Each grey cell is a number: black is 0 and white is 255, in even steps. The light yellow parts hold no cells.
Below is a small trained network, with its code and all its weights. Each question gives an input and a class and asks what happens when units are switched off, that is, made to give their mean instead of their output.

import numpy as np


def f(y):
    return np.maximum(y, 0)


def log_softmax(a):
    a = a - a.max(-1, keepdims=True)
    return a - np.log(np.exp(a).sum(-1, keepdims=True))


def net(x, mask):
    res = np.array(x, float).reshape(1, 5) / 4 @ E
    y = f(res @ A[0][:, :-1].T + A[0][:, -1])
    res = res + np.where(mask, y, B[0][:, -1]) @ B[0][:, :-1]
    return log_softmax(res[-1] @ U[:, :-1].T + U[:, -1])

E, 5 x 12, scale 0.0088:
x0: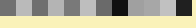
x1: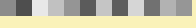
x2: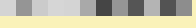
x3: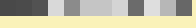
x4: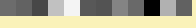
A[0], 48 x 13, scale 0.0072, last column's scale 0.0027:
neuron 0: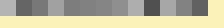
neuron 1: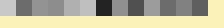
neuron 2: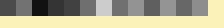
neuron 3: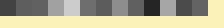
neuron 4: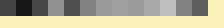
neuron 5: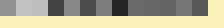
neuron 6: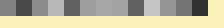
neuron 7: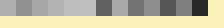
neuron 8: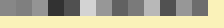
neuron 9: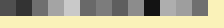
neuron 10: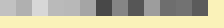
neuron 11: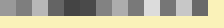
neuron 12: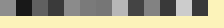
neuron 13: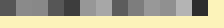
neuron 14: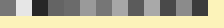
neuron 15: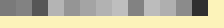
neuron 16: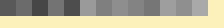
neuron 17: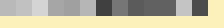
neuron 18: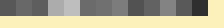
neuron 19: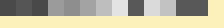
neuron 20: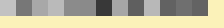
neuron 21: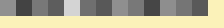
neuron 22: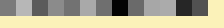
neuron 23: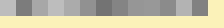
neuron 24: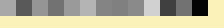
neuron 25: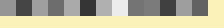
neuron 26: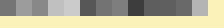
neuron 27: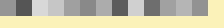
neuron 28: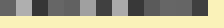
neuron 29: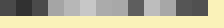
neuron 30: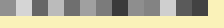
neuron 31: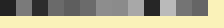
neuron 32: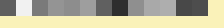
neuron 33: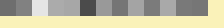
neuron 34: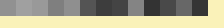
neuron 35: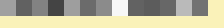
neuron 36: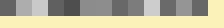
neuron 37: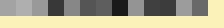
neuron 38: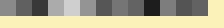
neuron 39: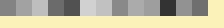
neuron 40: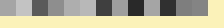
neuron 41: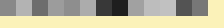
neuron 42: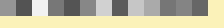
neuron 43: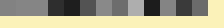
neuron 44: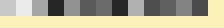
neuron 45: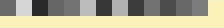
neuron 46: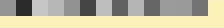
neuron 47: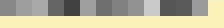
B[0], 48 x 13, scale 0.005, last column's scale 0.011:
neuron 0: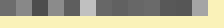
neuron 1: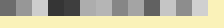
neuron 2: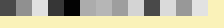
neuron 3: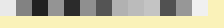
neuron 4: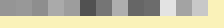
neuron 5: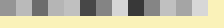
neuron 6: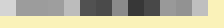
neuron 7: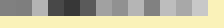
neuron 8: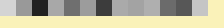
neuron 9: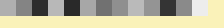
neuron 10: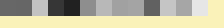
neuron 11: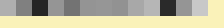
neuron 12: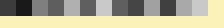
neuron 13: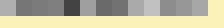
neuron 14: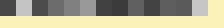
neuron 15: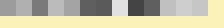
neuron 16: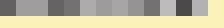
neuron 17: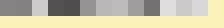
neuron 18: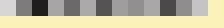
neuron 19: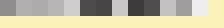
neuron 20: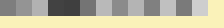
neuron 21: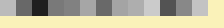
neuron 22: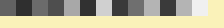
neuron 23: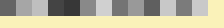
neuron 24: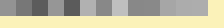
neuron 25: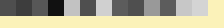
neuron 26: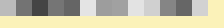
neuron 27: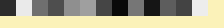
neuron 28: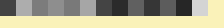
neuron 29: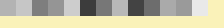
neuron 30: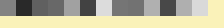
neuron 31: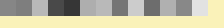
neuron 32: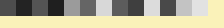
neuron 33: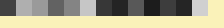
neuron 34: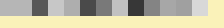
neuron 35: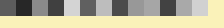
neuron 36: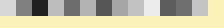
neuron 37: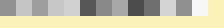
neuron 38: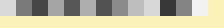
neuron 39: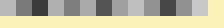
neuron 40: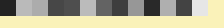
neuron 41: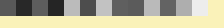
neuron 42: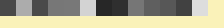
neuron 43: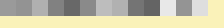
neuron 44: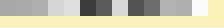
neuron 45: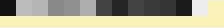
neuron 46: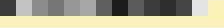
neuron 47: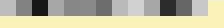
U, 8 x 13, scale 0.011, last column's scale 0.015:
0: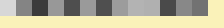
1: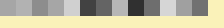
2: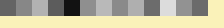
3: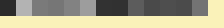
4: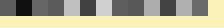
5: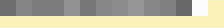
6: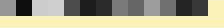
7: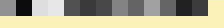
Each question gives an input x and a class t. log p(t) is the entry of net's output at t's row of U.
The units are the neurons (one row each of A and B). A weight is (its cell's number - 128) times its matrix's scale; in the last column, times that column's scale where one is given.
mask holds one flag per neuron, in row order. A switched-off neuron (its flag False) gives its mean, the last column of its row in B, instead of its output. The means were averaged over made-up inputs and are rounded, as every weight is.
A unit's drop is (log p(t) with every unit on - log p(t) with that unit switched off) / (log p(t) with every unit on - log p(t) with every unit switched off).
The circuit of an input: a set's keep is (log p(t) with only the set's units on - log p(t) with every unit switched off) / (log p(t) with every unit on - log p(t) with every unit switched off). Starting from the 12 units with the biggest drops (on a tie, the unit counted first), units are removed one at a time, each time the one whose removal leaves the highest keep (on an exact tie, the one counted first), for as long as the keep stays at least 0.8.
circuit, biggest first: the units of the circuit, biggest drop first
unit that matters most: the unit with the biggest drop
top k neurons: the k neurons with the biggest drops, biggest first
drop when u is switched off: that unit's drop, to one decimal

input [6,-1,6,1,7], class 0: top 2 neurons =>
(neuron 38; neuron 3)
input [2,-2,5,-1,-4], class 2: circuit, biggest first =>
(neuron 10; neuron 1)
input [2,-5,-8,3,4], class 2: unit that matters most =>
neuron 2
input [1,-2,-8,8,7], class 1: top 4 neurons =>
(neuron 19; neuron 29; neuron 4; neuron 15)
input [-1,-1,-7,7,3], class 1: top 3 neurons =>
(neuron 19; neuron 29; neuron 4)
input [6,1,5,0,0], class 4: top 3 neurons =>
(neuron 41; neuron 32; neuron 22)
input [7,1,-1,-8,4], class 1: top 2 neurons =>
(neuron 44; neuron 37)
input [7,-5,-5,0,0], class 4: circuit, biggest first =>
(neuron 22; neuron 32)
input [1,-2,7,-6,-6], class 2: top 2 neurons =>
(neuron 17; neuron 10)
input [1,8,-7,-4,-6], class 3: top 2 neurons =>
(neuron 42; neuron 46)
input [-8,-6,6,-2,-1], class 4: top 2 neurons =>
(neuron 12; neuron 35)
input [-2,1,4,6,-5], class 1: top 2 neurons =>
(neuron 19; neuron 6)
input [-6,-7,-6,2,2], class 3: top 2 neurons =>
(neuron 45; neuron 28)
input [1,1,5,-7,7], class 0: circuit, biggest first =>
(neuron 38)
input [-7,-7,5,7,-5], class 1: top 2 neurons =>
(neuron 19; neuron 15)
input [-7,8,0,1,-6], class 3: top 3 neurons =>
(neuron 42; neuron 27; neuron 46)
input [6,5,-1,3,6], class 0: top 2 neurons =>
(neuron 3; neuron 9)
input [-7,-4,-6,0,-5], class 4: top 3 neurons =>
(neuron 12; neuron 35; neuron 25)
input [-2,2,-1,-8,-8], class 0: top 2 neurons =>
(neuron 36; neuron 11)
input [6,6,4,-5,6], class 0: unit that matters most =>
neuron 9
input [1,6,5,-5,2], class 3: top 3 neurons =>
(neuron 27; neuron 33; neuron 46)
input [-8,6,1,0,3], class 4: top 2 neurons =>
(neuron 25; neuron 35)
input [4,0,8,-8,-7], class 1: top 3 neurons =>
(neuron 44; neuron 5; neuron 37)
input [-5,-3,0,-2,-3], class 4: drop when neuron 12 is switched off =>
0.1
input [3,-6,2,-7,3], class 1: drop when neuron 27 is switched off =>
0.0
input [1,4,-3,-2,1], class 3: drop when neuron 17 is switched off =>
0.1
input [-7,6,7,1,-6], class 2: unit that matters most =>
neuron 23
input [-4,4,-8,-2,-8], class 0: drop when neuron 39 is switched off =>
0.2
